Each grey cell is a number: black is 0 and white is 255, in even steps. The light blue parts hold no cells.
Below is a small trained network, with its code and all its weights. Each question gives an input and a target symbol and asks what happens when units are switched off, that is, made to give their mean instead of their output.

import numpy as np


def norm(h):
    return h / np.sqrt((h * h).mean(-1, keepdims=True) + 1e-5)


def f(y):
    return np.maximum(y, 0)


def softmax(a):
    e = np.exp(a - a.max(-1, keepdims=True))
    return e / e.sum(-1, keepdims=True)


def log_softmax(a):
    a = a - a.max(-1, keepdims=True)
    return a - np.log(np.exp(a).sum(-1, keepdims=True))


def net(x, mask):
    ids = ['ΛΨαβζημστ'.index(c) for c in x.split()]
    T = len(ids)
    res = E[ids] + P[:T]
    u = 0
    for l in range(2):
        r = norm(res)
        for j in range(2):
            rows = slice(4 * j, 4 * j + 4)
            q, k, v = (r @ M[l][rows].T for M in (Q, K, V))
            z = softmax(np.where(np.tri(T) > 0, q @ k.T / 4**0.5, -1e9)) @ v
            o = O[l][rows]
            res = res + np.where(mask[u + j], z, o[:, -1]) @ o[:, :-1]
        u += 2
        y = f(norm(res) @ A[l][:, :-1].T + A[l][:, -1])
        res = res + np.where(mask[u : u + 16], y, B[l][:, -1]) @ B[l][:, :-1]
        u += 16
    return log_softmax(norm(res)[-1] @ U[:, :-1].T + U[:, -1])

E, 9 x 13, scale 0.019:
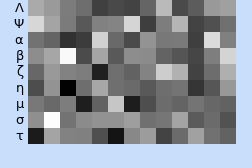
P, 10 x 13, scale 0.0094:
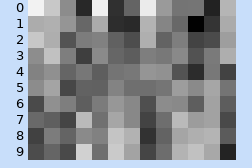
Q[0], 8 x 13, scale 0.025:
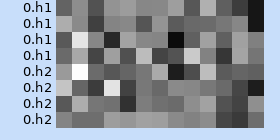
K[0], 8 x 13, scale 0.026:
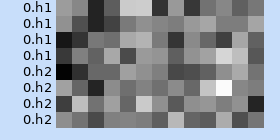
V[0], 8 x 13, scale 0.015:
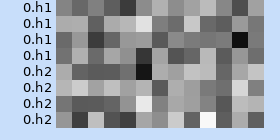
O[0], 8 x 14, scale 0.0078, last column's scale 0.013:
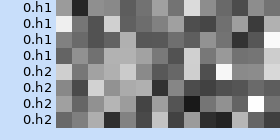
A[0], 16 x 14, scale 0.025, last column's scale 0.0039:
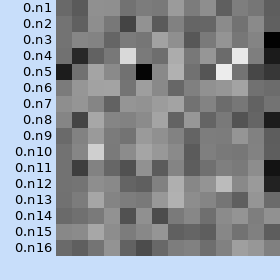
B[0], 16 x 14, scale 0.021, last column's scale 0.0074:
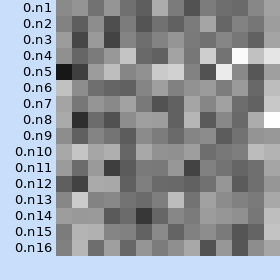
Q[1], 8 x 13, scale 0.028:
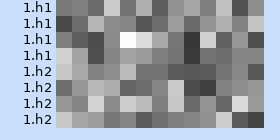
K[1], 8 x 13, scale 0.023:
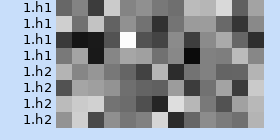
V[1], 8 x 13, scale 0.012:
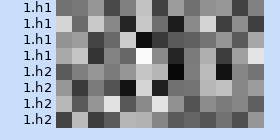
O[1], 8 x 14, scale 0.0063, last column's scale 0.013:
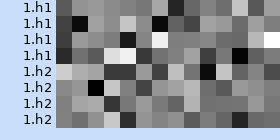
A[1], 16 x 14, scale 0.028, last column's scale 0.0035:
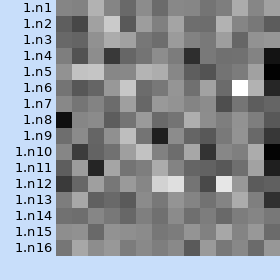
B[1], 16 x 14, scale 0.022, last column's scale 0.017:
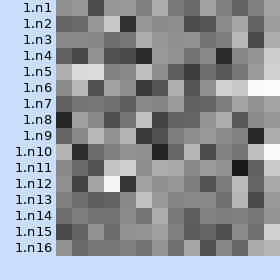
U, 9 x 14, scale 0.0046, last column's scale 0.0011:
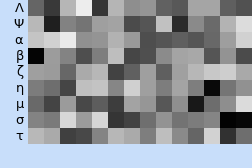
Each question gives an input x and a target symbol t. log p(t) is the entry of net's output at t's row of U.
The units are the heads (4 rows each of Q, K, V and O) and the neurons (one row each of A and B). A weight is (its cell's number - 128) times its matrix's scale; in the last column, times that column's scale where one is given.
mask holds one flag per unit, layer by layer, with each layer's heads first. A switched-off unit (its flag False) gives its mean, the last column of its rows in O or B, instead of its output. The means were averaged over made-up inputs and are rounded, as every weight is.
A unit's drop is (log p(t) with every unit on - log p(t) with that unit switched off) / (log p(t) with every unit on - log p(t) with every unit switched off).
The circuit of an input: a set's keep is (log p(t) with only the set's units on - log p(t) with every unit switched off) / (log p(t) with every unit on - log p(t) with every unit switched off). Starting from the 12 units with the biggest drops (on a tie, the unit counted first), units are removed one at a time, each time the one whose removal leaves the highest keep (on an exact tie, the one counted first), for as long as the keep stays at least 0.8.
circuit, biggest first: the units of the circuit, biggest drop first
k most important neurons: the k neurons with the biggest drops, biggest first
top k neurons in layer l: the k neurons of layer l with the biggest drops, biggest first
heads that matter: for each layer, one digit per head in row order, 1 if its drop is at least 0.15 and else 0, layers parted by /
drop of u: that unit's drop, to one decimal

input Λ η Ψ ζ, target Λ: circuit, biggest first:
(0.n12 1.n2 0.h2)
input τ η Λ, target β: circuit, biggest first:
(0.h1 1.n8)
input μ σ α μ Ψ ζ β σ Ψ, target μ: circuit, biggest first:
(0.h2 1.n4)
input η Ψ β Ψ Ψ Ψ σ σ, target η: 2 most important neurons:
(0.n7 1.n11)
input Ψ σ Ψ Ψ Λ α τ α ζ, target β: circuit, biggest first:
(0.h1 1.n8)
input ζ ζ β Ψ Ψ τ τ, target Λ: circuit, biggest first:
(1.n12)
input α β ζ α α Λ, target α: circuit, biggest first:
(0.h2 0.n15 0.n16 1.n5)
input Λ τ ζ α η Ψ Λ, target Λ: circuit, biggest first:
(0.h2 0.n12 1.n2)
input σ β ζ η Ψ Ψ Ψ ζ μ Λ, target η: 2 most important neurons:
(1.n11 0.n16)
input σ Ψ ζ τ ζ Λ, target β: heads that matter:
11 / 00
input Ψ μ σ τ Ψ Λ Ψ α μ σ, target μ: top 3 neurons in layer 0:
(0.n3 0.n4 0.n7)
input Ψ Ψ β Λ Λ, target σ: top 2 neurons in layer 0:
(0.n10 0.n4)
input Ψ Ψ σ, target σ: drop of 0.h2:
0.3
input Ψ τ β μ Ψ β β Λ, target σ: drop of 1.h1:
0.7
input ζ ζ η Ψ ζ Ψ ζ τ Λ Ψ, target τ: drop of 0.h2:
0.9
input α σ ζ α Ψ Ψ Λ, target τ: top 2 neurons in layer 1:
(1.n13 1.n6)
